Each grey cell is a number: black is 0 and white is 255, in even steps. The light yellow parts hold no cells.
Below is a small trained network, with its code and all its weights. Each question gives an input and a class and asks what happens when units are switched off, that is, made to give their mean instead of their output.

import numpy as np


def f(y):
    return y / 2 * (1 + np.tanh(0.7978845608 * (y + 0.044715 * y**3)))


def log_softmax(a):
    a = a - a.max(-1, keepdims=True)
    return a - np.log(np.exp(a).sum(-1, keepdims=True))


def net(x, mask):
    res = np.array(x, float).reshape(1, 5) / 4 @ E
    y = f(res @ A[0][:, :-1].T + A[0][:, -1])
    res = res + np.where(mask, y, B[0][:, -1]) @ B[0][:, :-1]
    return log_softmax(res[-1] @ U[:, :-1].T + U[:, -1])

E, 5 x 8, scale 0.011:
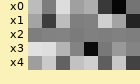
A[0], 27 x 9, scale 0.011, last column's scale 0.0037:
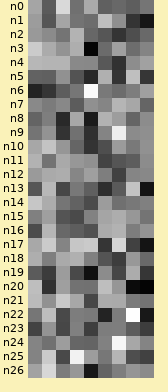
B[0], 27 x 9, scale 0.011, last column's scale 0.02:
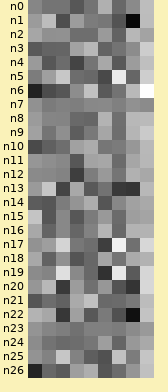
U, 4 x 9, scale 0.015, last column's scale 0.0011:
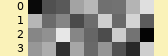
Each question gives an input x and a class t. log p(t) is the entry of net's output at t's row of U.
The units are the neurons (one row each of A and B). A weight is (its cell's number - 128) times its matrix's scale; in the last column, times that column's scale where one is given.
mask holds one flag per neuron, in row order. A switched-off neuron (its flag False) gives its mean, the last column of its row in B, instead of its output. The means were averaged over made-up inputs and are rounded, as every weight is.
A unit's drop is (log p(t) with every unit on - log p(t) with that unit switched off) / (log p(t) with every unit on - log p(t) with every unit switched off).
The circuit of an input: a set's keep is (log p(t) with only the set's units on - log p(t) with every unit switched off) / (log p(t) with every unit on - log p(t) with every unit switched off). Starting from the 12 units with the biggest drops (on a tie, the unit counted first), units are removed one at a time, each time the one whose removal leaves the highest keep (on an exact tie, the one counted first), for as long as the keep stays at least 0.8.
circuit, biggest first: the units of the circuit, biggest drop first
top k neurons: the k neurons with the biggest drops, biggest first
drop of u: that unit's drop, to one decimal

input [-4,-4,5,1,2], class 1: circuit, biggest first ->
n9
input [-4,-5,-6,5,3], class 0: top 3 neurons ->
n26, n10, n20
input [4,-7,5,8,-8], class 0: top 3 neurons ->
n26, n10, n3
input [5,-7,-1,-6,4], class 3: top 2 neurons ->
n22, n13
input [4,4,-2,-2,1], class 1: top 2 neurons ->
n22, n13
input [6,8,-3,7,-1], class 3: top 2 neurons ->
n20, n1
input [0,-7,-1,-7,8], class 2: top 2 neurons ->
n17, n25
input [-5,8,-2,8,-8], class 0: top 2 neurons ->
n21, n3
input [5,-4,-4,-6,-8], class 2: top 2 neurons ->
n19, n5
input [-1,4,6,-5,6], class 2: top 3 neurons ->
n17, n25, n26
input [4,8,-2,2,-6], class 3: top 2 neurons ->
n20, n1
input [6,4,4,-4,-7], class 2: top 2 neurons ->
n19, n5
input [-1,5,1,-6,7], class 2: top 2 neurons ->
n17, n25
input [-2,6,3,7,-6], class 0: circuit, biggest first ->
n21
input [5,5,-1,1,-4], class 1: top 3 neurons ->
n22, n13, n18
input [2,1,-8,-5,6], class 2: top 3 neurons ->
n17, n25, n26
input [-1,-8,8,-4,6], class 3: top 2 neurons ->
n22, n13
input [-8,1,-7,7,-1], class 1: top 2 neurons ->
n9, n8
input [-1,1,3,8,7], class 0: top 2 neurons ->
n26, n3
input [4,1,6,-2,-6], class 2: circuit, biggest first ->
n19
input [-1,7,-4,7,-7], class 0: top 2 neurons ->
n21, n3
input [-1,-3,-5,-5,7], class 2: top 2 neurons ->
n17, n25
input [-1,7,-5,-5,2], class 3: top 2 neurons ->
n20, n1
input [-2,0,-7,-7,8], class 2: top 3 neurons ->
n17, n25, n26
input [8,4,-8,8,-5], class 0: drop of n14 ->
0.4
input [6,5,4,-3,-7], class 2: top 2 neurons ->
n19, n5
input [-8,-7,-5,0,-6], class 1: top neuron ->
n9
